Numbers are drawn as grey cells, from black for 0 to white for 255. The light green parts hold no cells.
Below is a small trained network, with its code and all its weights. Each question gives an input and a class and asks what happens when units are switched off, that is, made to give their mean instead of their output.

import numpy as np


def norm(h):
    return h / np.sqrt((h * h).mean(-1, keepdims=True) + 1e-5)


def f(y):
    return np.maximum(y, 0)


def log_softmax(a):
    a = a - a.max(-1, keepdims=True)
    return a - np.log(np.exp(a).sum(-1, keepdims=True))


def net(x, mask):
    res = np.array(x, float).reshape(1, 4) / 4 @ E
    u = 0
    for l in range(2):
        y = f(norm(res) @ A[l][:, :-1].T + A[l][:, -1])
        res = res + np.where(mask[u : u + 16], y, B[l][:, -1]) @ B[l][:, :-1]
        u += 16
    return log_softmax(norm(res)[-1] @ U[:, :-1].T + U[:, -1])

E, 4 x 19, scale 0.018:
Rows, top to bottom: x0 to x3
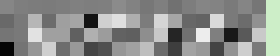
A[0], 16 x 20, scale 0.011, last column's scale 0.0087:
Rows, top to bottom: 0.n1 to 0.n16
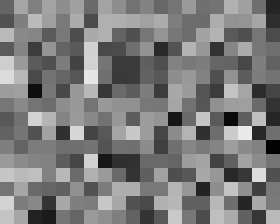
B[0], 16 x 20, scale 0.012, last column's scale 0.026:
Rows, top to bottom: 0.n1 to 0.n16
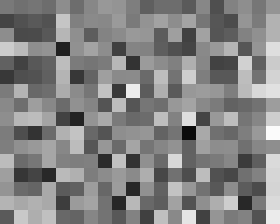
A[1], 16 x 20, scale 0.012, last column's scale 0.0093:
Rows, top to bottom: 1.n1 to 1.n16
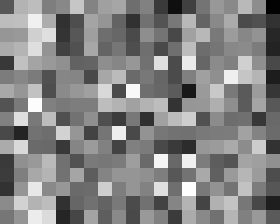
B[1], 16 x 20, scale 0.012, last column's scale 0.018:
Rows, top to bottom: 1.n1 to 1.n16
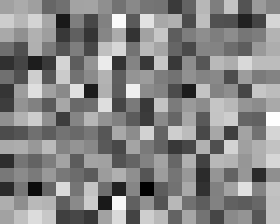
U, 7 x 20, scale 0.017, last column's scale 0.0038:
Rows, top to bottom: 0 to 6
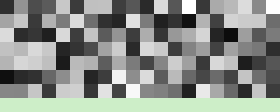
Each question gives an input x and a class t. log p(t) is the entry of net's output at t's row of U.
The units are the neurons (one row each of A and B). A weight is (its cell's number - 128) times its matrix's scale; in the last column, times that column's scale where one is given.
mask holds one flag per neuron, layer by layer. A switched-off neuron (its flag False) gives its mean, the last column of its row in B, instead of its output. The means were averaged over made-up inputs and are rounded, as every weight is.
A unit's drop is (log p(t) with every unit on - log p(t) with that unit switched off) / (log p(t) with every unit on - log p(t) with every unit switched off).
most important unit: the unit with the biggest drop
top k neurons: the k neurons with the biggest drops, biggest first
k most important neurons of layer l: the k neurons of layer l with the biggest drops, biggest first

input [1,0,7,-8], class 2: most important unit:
0.n5
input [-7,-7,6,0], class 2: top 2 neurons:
[0.n13; 0.n16]
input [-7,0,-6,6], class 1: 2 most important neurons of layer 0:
[0.n5; 0.n6]
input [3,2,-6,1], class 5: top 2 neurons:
[0.n10; 0.n15]
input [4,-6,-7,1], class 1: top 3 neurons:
[0.n10; 0.n4; 0.n9]
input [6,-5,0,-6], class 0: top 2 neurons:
[0.n16; 0.n6]
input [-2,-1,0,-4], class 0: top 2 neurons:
[0.n16; 0.n10]
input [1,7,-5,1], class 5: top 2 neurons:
[0.n10; 0.n9]
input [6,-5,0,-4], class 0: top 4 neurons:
[0.n16; 0.n6; 0.n10; 0.n7]
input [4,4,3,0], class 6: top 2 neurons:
[0.n16; 0.n6]
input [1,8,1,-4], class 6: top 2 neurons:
[1.n7; 0.n9]
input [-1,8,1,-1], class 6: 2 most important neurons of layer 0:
[0.n15; 0.n16]
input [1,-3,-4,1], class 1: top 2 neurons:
[0.n10; 0.n4]
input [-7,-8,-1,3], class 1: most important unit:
0.n4
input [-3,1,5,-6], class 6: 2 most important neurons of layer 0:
[0.n15; 0.n14]
